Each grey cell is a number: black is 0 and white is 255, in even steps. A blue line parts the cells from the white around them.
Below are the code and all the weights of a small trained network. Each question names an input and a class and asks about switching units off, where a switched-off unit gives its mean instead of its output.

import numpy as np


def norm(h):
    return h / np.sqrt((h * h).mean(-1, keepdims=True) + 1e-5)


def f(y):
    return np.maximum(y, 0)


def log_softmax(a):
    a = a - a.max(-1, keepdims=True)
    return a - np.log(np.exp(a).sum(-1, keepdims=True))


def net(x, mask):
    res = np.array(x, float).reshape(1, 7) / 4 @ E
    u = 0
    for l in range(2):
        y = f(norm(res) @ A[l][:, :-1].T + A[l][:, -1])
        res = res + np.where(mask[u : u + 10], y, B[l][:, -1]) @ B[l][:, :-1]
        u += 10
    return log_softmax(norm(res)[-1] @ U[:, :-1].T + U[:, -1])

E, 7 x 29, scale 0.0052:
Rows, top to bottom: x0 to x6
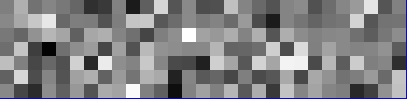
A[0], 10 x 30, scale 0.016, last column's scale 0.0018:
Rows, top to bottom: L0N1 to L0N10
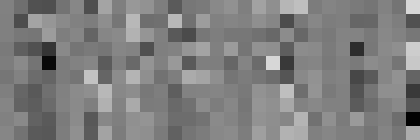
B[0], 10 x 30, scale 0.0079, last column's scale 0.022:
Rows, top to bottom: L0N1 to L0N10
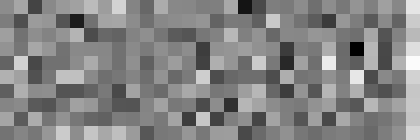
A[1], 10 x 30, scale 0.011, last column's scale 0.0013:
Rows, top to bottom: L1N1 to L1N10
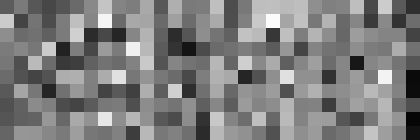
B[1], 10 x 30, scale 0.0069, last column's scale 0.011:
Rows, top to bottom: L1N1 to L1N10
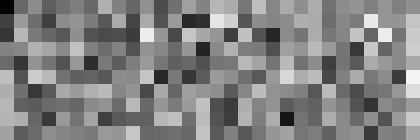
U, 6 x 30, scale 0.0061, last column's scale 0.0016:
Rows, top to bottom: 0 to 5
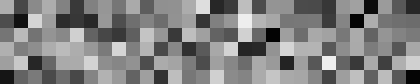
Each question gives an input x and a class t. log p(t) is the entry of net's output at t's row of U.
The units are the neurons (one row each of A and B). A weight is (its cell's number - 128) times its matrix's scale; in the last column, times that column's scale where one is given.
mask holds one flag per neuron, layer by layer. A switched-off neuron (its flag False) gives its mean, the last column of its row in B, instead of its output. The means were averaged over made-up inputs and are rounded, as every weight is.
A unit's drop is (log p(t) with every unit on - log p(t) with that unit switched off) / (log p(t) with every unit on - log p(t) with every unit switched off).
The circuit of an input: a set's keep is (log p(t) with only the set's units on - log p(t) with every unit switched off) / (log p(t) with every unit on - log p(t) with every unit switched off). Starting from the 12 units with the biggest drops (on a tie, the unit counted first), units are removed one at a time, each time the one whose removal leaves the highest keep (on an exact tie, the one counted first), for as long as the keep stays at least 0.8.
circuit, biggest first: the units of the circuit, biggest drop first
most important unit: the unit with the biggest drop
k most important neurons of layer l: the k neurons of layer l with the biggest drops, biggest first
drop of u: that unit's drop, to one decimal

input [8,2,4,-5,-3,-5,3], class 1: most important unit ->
L0N6
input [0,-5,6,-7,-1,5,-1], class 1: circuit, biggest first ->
L0N1; L0N5
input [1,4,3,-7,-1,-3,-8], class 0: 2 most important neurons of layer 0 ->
L0N4; L0N5
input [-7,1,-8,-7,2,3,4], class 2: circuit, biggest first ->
L0N3; L1N3
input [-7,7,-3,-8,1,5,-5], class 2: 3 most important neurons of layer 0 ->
L0N1; L0N3; L0N4
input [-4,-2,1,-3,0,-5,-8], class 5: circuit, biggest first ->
L0N4; L0N2
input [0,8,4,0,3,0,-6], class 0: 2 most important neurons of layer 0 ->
L0N5; L0N1
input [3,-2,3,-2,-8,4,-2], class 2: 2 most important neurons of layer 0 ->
L0N5; L0N2
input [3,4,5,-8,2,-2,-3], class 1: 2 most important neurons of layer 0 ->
L0N1; L0N6
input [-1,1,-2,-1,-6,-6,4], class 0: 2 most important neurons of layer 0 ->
L0N6; L0N2
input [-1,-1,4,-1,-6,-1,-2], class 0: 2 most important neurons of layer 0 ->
L0N6; L0N5
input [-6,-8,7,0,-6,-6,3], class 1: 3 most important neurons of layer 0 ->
L0N4; L0N2; L0N1
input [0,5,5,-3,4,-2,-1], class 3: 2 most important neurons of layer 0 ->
L0N5; L0N4
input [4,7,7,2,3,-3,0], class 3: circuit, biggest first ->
L0N5
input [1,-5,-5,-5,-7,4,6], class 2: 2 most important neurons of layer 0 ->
L0N6; L0N5
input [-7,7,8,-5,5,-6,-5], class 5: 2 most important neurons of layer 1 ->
L1N2; L1N1
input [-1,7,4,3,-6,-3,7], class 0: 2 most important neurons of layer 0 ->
L0N6; L0N2
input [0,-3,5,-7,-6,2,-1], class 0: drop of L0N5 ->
0.2
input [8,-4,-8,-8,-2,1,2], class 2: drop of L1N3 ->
0.1
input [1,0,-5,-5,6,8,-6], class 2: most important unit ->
L0N1
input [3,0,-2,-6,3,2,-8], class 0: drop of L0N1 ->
0.5
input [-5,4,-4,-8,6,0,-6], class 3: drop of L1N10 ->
0.0
